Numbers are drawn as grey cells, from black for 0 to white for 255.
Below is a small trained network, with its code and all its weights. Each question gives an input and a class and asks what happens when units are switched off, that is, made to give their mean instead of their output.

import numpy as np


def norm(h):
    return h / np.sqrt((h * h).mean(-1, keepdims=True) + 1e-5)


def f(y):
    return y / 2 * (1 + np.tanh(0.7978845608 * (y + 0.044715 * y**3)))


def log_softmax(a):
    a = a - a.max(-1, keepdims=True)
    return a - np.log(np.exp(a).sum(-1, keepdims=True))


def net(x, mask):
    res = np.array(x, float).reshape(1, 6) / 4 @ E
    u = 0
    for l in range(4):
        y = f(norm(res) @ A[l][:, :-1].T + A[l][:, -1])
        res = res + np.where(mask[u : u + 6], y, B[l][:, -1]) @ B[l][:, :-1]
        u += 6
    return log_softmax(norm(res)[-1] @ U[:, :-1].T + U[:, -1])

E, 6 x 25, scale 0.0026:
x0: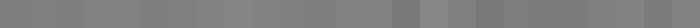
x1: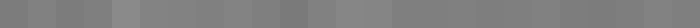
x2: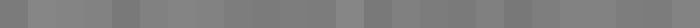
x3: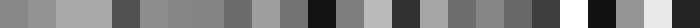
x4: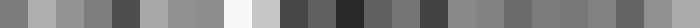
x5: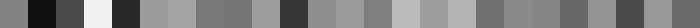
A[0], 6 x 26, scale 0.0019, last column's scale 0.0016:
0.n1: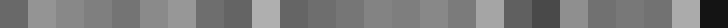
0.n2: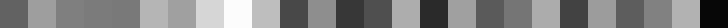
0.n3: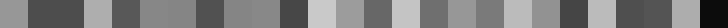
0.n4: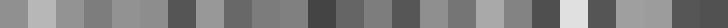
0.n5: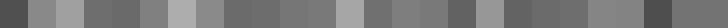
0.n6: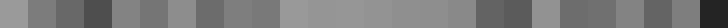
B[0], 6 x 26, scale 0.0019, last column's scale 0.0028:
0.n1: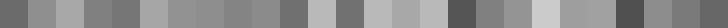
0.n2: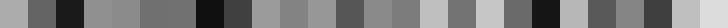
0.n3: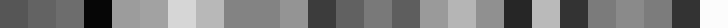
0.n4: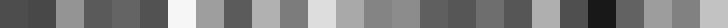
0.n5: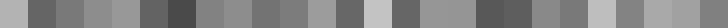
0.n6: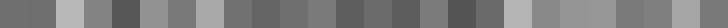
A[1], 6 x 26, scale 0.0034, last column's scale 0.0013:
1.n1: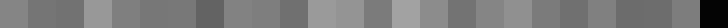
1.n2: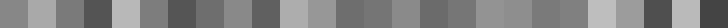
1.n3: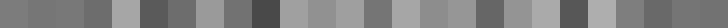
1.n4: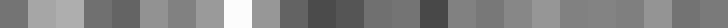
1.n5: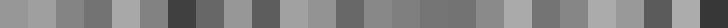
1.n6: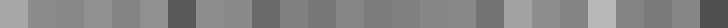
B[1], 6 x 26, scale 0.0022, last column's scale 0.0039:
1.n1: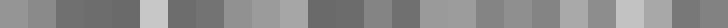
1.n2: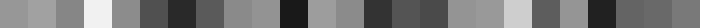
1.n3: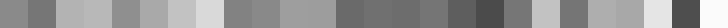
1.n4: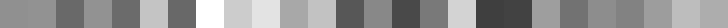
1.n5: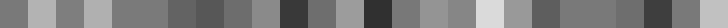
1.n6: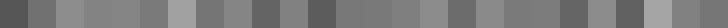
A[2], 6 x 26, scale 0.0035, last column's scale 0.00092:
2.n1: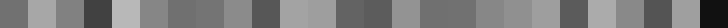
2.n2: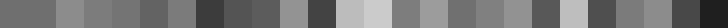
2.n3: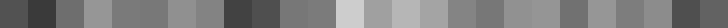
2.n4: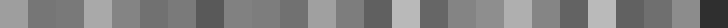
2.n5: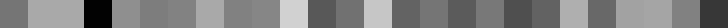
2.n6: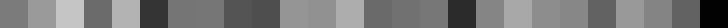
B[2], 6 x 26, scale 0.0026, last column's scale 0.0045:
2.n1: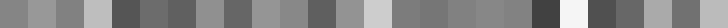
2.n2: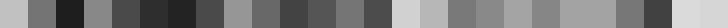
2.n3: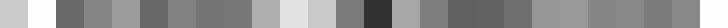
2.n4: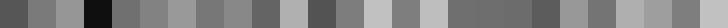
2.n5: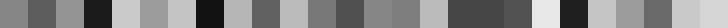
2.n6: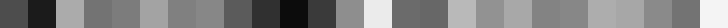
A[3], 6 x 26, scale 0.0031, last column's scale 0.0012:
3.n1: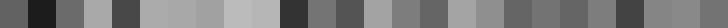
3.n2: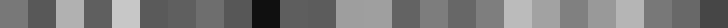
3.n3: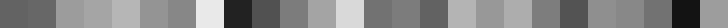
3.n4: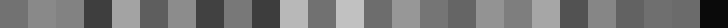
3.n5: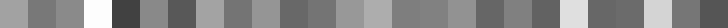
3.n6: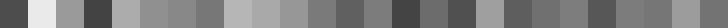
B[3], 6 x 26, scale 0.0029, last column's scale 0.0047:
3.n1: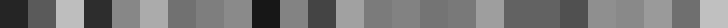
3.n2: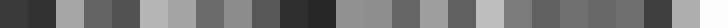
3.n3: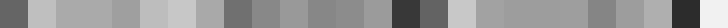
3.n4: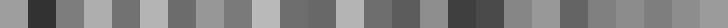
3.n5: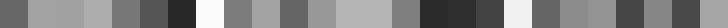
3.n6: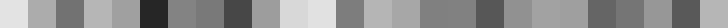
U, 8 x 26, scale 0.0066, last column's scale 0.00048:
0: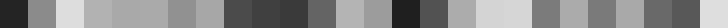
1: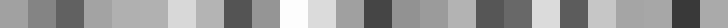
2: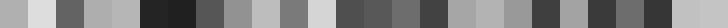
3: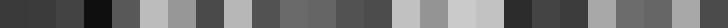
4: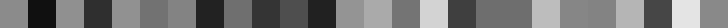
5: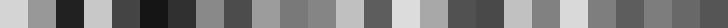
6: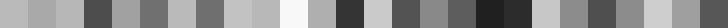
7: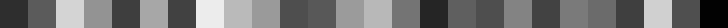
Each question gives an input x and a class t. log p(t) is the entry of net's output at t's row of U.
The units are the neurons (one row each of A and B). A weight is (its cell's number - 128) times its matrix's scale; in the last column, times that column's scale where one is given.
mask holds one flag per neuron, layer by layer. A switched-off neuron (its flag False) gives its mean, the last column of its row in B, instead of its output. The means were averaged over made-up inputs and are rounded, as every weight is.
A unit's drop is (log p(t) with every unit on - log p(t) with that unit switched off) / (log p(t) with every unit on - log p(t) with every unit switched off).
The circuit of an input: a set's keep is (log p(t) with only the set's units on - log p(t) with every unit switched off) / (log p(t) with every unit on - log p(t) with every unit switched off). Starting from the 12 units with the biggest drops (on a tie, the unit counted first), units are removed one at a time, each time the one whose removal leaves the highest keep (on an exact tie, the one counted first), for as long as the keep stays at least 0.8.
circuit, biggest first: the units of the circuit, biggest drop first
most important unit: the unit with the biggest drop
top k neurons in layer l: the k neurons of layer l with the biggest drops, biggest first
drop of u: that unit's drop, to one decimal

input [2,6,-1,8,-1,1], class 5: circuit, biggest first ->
2.n2
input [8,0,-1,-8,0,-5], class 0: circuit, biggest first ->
2.n3, 2.n2, 2.n5
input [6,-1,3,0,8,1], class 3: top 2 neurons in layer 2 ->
2.n3, 2.n1
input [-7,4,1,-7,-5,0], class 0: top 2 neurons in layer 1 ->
1.n2, 1.n4
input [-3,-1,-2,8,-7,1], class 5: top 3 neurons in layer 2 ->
2.n2, 2.n3, 2.n4
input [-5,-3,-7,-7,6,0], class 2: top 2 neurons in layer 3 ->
3.n2, 3.n6
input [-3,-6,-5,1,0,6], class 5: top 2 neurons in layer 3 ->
3.n3, 3.n5
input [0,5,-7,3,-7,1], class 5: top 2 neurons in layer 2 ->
2.n2, 2.n3
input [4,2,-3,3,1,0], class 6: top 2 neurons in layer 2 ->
2.n6, 2.n5
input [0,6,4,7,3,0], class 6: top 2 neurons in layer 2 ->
2.n5, 2.n6
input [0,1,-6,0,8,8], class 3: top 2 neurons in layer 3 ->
3.n1, 3.n3
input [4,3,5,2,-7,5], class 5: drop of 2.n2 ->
0.2
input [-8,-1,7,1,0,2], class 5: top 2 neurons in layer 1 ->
1.n3, 1.n2
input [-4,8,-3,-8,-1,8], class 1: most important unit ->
3.n2
